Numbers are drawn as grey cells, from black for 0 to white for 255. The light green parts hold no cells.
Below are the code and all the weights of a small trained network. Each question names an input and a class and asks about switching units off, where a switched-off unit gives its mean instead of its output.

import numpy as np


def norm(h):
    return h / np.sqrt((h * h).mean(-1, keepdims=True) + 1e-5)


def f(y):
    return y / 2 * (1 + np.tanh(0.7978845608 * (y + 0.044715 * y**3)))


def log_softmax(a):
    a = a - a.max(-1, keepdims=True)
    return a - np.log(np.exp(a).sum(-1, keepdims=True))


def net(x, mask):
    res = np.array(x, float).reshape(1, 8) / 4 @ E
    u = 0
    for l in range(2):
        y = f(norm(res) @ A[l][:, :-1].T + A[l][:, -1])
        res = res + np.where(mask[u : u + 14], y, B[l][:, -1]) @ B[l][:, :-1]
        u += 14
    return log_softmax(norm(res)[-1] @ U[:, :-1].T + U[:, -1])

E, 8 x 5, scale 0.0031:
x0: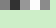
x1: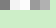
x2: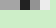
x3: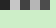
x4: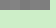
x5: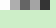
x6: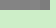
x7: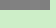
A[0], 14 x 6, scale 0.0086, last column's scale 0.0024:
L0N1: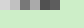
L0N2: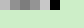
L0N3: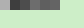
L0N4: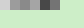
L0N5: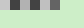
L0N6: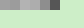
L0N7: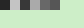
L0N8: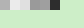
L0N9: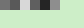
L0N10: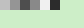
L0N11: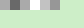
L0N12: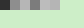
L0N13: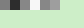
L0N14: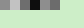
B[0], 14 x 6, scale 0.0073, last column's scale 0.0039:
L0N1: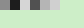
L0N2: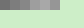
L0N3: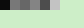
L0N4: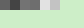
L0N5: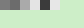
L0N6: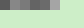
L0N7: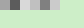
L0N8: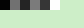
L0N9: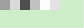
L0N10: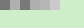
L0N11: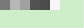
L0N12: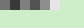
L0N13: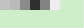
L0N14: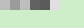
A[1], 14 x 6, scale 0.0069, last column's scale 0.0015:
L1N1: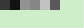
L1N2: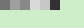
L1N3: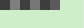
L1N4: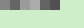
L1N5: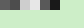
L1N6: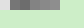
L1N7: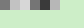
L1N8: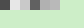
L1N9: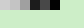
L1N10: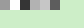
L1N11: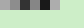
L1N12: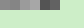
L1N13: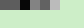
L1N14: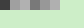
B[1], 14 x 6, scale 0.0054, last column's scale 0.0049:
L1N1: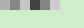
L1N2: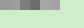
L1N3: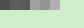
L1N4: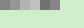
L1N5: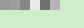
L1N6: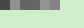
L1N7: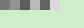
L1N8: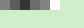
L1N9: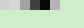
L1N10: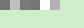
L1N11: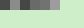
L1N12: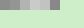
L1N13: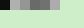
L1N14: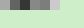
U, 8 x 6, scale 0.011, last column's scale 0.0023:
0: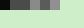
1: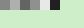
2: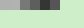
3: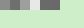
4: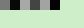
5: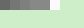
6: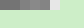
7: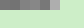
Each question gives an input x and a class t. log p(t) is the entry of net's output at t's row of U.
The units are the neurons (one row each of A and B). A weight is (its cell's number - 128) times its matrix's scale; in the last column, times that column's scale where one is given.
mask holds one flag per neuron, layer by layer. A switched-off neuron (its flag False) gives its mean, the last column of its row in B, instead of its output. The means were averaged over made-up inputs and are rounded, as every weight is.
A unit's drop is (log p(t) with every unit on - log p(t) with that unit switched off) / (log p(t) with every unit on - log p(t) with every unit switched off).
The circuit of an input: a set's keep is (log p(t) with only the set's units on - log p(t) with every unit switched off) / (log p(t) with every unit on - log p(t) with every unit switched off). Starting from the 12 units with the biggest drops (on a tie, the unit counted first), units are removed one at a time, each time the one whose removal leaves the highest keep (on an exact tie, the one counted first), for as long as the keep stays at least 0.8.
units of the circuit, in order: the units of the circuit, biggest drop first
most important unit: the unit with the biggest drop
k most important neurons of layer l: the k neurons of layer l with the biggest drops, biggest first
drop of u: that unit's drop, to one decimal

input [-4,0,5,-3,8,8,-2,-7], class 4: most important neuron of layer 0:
L0N1
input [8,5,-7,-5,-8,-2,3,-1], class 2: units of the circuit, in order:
L0N11, L0N13, L1N9
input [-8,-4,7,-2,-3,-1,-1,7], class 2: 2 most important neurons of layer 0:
L0N14, L0N9
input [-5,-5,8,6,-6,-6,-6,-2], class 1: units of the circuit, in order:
L0N8, L0N7
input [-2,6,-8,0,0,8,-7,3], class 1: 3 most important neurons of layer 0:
L0N9, L0N12, L0N3
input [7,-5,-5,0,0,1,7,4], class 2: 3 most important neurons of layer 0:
L0N13, L0N8, L0N10
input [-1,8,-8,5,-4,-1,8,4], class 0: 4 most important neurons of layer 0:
L0N8, L0N12, L0N10, L0N13
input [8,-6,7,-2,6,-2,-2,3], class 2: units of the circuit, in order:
L0N13, L0N11
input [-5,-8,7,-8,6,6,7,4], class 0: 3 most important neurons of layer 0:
L0N3, L0N9, L0N7
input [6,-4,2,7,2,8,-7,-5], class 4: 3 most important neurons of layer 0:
L0N1, L0N4, L0N5
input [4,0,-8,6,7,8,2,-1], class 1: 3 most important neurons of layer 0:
L0N9, L0N12, L0N5
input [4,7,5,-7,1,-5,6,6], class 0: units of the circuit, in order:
L0N8, L0N9
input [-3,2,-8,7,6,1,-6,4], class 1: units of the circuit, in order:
L0N9, L1N10
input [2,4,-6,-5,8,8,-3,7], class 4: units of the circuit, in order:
L0N4
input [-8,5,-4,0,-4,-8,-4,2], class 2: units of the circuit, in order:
L0N14, L1N9
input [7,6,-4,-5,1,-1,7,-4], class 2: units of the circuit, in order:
L0N11, L0N13
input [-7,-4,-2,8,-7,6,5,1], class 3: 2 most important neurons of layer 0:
L0N7, L0N13
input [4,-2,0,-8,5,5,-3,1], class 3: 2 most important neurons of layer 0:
L0N5, L0N3
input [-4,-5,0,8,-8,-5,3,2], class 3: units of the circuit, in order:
L0N7, L1N5
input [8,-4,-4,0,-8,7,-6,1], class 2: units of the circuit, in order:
L0N13
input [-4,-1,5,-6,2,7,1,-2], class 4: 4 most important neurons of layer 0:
L0N1, L0N4, L0N9, L0N7
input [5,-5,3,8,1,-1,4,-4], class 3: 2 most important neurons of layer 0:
L0N7, L0N9
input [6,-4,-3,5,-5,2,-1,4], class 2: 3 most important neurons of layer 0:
L0N13, L0N8, L0N5
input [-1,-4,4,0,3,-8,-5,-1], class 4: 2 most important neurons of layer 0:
L0N8, L0N9
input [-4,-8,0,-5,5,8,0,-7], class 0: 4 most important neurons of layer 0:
L0N3, L0N7, L0N12, L0N13
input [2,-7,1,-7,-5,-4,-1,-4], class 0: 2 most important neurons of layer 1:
L1N13, L1N11
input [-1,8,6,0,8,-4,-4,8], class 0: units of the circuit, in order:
L0N8
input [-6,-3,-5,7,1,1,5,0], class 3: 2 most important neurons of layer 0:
L0N7, L0N13
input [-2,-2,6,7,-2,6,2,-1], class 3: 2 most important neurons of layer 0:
L0N7, L0N9
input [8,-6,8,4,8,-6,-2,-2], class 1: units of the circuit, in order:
L0N8, L0N13
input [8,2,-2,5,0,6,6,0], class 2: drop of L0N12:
0.1
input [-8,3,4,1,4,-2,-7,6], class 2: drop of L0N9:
0.1
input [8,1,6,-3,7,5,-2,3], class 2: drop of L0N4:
-0.1
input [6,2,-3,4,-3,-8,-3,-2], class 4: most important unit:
L0N12
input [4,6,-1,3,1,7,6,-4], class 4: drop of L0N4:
0.5
